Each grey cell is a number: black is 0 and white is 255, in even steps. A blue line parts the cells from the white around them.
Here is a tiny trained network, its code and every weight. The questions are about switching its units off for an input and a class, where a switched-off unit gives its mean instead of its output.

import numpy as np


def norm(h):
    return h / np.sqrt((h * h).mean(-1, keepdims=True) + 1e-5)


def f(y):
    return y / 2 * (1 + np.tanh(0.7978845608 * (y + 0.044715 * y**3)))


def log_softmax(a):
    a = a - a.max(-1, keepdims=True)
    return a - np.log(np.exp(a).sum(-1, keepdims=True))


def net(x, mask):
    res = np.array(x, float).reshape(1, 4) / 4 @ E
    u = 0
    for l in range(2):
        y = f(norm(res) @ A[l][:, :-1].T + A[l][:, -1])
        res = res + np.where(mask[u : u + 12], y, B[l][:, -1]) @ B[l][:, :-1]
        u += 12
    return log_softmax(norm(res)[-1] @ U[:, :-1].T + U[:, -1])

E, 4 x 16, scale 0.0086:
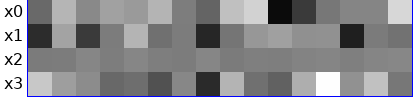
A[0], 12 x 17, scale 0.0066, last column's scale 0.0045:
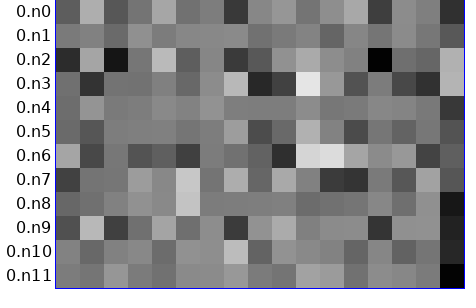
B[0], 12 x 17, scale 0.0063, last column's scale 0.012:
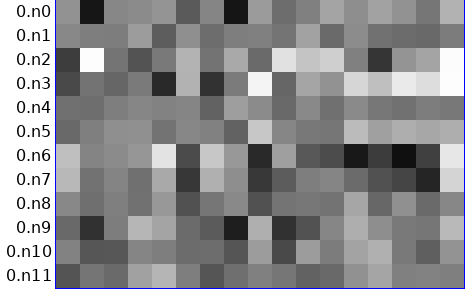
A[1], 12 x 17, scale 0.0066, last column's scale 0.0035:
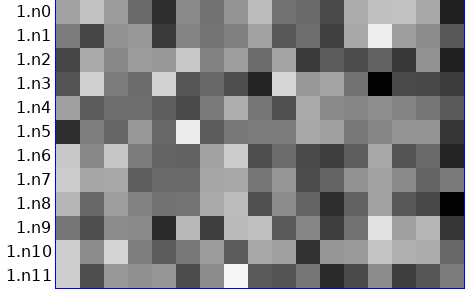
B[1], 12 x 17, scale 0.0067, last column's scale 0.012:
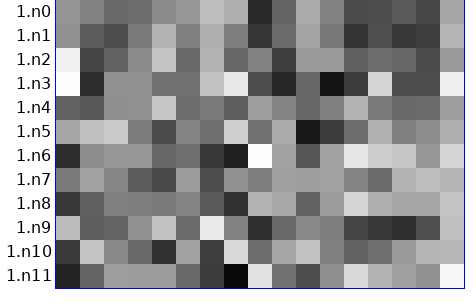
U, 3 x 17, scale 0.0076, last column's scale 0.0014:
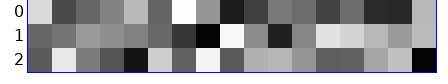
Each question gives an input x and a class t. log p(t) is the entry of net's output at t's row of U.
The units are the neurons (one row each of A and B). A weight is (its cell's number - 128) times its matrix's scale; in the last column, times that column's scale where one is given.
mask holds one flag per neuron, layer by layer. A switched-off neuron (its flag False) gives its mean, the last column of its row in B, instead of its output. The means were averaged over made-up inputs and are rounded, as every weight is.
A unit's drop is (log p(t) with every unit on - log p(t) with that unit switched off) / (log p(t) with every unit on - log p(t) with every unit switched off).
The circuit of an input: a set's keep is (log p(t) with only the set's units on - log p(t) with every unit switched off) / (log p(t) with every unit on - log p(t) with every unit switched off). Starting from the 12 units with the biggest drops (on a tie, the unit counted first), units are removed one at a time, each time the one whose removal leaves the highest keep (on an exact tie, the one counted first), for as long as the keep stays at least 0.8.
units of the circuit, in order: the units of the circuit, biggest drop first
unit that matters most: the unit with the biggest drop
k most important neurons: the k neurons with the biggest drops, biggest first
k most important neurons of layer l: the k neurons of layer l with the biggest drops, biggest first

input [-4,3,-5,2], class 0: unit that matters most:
0.n6
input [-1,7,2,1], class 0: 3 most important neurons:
(0.n3; 1.n3; 1.n11)
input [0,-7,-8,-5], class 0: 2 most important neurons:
(0.n6; 1.n9)
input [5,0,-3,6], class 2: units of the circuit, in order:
(1.n10; 1.n11)
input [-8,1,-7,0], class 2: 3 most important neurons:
(0.n3; 0.n7; 1.n11)
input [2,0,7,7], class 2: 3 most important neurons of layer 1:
(1.n10; 1.n11; 1.n6)
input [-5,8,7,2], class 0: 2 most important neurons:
(0.n6; 1.n3)
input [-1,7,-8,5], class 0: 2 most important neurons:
(0.n3; 1.n3)
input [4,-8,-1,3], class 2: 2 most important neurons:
(1.n10; 0.n6)
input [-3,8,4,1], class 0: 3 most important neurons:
(1.n3; 0.n6; 1.n10)
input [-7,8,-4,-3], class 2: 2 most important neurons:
(0.n3; 0.n2)
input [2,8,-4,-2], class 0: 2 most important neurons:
(0.n3; 1.n3)
